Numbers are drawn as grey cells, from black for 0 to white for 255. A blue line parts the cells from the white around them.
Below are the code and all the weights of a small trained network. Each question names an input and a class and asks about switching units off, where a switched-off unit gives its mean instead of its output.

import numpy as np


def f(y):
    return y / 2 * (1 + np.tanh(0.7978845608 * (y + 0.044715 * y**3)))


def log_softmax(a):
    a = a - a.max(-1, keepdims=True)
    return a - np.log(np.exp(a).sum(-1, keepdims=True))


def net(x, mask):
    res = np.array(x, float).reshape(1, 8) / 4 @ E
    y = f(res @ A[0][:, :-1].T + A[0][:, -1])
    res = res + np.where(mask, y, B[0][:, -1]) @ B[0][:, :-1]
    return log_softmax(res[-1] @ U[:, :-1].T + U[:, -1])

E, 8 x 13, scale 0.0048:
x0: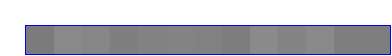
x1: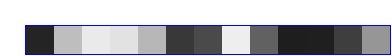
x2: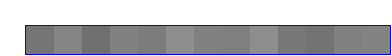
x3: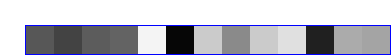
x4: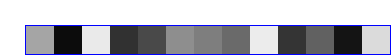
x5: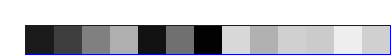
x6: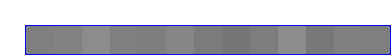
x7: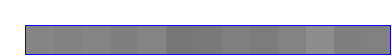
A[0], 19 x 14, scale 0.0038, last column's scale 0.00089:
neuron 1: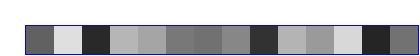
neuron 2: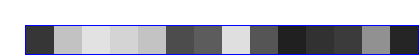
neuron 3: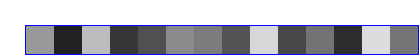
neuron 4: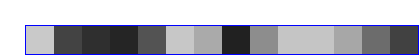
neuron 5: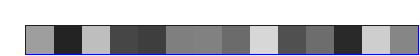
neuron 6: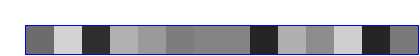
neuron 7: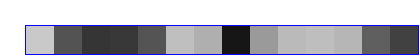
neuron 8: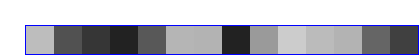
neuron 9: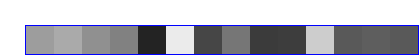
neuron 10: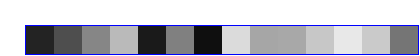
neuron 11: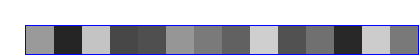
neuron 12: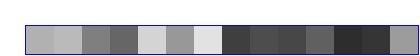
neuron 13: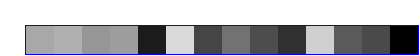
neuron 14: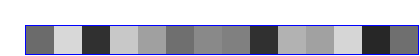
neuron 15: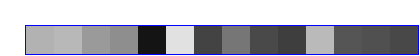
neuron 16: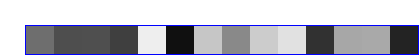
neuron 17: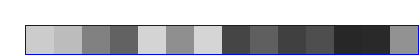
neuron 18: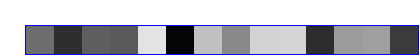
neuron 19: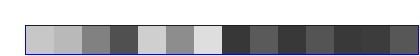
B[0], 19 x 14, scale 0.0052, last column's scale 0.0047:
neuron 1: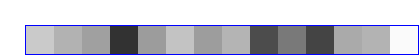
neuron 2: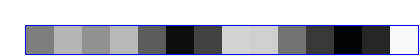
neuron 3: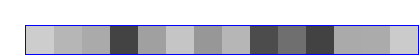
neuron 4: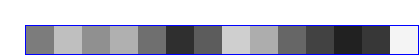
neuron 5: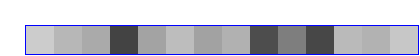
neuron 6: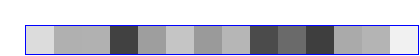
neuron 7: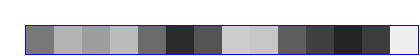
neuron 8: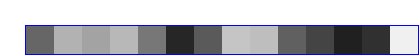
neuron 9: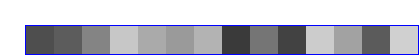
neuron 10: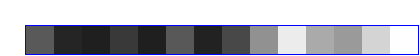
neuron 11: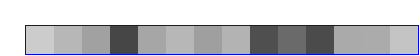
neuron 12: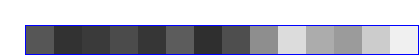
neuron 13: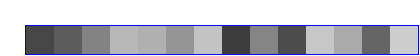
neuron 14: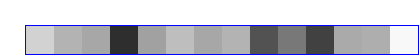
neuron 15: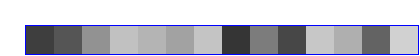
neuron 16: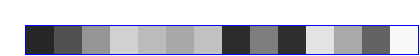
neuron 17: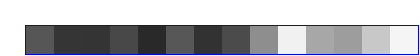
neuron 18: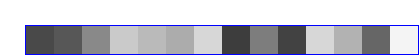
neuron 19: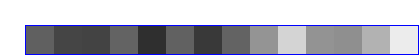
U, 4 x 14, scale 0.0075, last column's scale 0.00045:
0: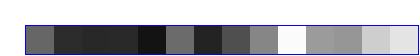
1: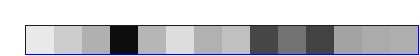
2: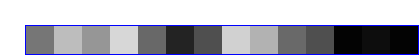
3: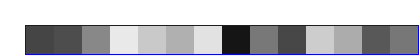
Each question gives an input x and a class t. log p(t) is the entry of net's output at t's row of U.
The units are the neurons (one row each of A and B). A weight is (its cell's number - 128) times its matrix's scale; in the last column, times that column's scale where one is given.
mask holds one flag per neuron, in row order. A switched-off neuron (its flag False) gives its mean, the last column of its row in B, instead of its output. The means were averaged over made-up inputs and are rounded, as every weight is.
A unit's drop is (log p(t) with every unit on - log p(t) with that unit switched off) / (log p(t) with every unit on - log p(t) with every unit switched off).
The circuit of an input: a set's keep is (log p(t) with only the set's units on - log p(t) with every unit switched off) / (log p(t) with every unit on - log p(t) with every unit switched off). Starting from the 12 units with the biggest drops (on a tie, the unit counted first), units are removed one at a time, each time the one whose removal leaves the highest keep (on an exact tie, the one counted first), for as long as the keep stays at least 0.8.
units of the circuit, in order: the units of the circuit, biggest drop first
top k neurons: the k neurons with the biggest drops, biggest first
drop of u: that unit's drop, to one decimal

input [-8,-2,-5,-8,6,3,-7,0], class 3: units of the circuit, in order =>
(neuron 15)
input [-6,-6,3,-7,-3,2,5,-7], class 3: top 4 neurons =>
(neuron 15; neuron 9; neuron 13; neuron 2)
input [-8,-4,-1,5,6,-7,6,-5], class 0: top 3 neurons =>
(neuron 17; neuron 19; neuron 12)
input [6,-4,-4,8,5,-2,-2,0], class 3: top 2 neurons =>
(neuron 16; neuron 18)
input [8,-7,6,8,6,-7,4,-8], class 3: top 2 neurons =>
(neuron 16; neuron 18)
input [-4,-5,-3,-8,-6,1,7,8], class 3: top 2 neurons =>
(neuron 9; neuron 15)
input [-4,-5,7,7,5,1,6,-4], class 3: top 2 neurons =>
(neuron 16; neuron 18)
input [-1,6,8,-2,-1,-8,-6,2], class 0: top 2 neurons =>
(neuron 17; neuron 12)
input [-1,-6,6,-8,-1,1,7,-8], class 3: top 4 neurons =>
(neuron 15; neuron 9; neuron 13; neuron 2)
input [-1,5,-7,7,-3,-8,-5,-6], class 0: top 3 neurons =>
(neuron 17; neuron 12; neuron 19)
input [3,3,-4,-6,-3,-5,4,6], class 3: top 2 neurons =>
(neuron 15; neuron 10)
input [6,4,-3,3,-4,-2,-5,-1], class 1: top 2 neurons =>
(neuron 8; neuron 7)
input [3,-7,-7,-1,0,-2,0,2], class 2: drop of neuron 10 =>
0.0
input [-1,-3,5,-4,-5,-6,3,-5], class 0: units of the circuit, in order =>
(neuron 17)
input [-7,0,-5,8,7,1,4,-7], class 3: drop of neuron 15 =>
-0.1
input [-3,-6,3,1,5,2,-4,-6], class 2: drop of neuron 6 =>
0.1
